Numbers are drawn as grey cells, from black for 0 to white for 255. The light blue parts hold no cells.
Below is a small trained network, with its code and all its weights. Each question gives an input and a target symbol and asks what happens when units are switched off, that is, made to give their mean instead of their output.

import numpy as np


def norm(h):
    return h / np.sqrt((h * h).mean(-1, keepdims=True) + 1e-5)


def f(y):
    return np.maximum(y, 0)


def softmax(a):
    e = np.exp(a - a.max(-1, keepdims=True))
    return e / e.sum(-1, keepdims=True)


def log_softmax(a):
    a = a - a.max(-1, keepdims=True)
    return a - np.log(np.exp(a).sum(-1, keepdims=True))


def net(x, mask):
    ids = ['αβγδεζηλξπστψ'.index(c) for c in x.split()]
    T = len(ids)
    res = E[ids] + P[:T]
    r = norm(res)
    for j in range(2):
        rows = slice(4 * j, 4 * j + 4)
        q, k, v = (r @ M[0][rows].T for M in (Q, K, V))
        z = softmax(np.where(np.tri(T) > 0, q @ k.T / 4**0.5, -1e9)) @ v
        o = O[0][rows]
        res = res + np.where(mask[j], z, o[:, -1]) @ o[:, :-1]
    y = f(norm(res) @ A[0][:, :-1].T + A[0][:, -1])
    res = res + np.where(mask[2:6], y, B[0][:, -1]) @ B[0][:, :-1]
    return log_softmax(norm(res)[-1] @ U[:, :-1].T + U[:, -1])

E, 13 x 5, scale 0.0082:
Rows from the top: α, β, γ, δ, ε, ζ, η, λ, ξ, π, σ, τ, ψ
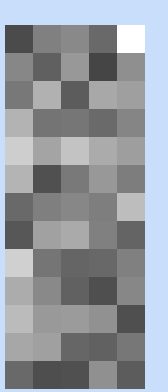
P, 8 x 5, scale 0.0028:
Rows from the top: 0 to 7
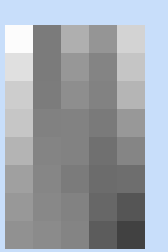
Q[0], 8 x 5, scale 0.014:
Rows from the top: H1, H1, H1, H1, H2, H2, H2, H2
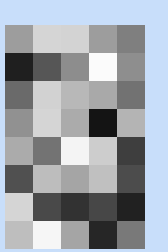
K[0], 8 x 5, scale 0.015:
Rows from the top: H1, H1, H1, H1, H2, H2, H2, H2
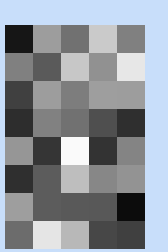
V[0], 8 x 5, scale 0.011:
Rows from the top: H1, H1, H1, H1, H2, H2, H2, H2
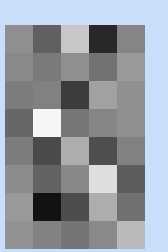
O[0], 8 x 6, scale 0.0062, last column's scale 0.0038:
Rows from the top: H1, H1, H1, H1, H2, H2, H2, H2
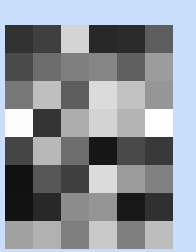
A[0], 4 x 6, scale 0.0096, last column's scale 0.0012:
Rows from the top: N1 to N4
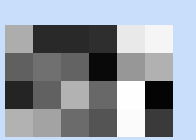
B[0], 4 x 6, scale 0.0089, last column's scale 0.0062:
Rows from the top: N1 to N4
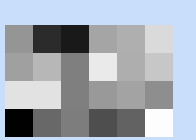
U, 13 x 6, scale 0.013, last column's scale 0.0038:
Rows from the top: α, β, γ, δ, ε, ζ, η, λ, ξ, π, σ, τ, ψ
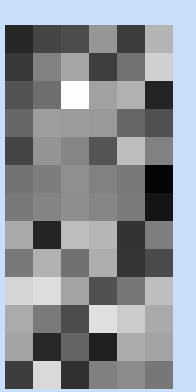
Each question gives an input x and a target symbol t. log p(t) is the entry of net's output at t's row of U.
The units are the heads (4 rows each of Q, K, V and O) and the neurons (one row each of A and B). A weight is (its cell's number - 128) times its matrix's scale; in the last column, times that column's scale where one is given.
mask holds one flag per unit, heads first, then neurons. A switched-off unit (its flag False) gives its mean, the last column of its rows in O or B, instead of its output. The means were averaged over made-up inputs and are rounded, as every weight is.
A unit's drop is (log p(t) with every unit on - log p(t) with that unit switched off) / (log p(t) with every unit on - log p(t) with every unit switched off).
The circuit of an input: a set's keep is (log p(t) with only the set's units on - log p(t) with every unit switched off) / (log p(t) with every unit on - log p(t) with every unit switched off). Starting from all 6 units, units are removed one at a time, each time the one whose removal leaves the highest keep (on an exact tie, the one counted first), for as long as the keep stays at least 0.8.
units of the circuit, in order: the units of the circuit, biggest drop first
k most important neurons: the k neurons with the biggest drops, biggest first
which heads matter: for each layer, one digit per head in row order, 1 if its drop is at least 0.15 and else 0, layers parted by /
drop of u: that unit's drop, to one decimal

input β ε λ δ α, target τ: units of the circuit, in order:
H1
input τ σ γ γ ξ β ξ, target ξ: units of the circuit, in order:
H1, H2, N2, N4
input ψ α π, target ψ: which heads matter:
10
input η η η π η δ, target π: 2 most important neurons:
N4, N2
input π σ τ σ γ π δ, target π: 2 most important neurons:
N4, N1
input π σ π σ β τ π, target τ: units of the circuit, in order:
H2, N4
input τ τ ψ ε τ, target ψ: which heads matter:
10
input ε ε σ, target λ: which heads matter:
11
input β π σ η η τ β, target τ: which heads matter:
01
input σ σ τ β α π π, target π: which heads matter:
11
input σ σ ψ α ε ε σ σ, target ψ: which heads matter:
10
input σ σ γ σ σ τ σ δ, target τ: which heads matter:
00
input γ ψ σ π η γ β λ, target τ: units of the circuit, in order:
H2, H1, N4
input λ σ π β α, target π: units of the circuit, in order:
H2
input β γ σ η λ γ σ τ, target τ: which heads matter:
00
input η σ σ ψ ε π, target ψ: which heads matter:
10
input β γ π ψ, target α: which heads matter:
01
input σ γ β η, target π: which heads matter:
10
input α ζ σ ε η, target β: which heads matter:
11
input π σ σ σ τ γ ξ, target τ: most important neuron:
N2
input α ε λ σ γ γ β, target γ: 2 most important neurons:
N2, N4
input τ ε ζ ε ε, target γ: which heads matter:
11
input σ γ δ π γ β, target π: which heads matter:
10
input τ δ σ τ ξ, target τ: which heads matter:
01
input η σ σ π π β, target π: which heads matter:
11
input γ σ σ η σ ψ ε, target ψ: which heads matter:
10
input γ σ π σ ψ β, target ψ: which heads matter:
10
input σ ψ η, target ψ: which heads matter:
10
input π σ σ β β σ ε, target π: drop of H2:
0.3
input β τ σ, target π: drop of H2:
0.2
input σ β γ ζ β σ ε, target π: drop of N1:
0.1
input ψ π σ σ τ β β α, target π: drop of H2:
0.2
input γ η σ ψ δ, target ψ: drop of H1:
0.8
